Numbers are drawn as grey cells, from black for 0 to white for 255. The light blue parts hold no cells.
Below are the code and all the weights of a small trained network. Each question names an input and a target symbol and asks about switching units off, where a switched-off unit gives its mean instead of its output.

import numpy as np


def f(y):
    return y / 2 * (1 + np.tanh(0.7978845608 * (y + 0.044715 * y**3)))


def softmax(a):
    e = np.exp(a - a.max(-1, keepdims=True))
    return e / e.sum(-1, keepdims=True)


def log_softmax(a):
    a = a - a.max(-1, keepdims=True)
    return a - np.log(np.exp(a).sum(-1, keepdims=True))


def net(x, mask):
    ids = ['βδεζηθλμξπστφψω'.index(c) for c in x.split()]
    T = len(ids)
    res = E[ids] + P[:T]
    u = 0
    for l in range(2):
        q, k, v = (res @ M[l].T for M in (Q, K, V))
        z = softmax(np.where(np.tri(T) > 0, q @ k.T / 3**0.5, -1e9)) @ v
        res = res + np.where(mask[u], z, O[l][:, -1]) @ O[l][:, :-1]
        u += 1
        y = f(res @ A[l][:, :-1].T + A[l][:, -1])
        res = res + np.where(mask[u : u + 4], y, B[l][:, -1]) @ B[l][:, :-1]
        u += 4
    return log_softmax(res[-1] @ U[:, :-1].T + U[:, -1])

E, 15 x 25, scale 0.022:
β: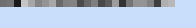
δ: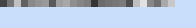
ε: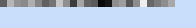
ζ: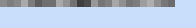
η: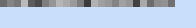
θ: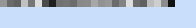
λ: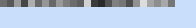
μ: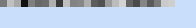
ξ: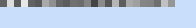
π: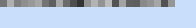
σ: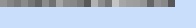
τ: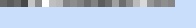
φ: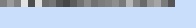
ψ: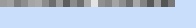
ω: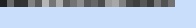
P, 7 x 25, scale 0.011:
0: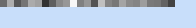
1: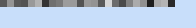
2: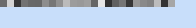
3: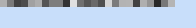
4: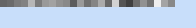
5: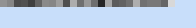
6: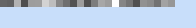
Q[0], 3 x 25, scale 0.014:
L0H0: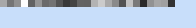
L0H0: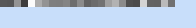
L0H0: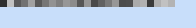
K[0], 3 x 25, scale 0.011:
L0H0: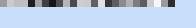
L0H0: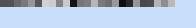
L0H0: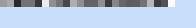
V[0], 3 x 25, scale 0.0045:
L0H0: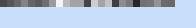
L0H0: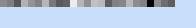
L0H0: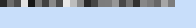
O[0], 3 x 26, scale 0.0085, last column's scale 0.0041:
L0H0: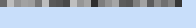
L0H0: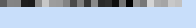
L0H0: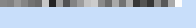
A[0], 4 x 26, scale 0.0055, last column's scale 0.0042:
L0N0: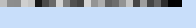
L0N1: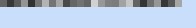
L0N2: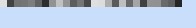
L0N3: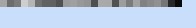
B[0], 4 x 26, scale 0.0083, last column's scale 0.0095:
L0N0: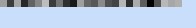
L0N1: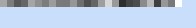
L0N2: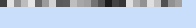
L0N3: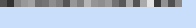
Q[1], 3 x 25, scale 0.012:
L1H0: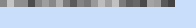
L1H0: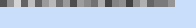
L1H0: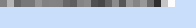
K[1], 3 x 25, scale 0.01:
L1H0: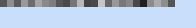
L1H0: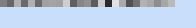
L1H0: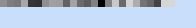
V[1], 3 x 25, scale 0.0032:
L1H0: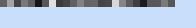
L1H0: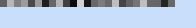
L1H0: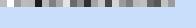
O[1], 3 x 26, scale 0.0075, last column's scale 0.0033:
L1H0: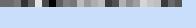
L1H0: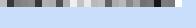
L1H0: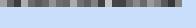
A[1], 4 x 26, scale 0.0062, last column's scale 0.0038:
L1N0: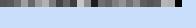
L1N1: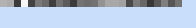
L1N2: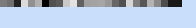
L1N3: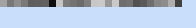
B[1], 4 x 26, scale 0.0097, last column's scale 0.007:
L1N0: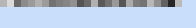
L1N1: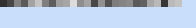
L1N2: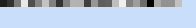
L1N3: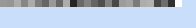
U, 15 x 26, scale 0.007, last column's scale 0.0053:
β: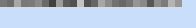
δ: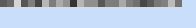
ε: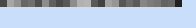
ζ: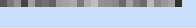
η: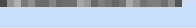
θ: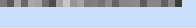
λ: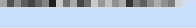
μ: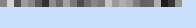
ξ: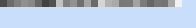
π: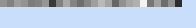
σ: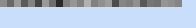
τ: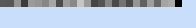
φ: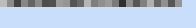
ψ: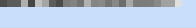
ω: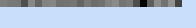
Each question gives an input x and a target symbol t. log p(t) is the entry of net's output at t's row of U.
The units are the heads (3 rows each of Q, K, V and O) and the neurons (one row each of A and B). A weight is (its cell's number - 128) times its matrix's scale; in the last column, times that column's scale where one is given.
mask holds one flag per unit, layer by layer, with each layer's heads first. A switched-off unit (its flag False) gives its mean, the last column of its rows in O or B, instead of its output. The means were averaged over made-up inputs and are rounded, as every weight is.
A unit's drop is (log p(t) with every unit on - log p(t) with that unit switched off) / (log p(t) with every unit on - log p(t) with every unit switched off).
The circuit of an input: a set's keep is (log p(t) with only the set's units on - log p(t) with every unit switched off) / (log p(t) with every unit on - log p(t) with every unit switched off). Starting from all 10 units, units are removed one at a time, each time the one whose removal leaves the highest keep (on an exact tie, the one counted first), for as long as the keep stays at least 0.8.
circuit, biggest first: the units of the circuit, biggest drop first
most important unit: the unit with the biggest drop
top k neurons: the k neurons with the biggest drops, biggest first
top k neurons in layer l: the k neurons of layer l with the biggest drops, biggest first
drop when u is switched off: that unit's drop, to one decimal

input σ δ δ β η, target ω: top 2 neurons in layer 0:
[L0N0, L0N2]
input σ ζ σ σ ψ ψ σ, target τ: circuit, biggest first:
[L0H0]
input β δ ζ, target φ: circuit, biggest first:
[L0H0, L0N1, L1N3]
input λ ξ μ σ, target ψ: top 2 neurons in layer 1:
[L1N2, L1N3]
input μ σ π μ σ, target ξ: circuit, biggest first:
[L0H0, L1N3, L1N0]
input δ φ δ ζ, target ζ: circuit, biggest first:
[L0N2, L1H0, L0H0, L0N0]
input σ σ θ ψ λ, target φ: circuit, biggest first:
[L1N0, L0H0, L0N0]
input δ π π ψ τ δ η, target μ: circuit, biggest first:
[L0H0, L1H0]
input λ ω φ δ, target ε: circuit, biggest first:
[L0H0, L1N0]
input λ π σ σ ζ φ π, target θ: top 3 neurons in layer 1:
[L1N1, L1N3, L1N0]
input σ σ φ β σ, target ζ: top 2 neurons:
[L0N2, L0N0]
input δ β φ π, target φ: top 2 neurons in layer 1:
[L1N3, L1N2]
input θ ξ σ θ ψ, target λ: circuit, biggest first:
[L0H0, L1H0, L1N3]
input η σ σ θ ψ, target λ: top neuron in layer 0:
[L0N2]
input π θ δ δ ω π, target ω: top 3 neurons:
[L0N0, L0N2, L1N0]
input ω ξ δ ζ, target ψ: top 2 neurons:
[L0N2, L1N2]
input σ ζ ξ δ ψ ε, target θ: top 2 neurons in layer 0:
[L0N0, L0N2]
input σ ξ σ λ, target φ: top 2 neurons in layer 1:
[L1N0, L1N2]
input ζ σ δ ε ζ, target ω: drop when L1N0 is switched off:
0.1
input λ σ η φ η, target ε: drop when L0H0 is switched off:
0.8
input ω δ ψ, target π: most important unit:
L1H0
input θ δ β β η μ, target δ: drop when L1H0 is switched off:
0.0
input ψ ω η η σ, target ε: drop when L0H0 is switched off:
0.8
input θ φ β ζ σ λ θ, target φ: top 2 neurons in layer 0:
[L0N1, L0N2]
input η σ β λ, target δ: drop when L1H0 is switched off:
0.2
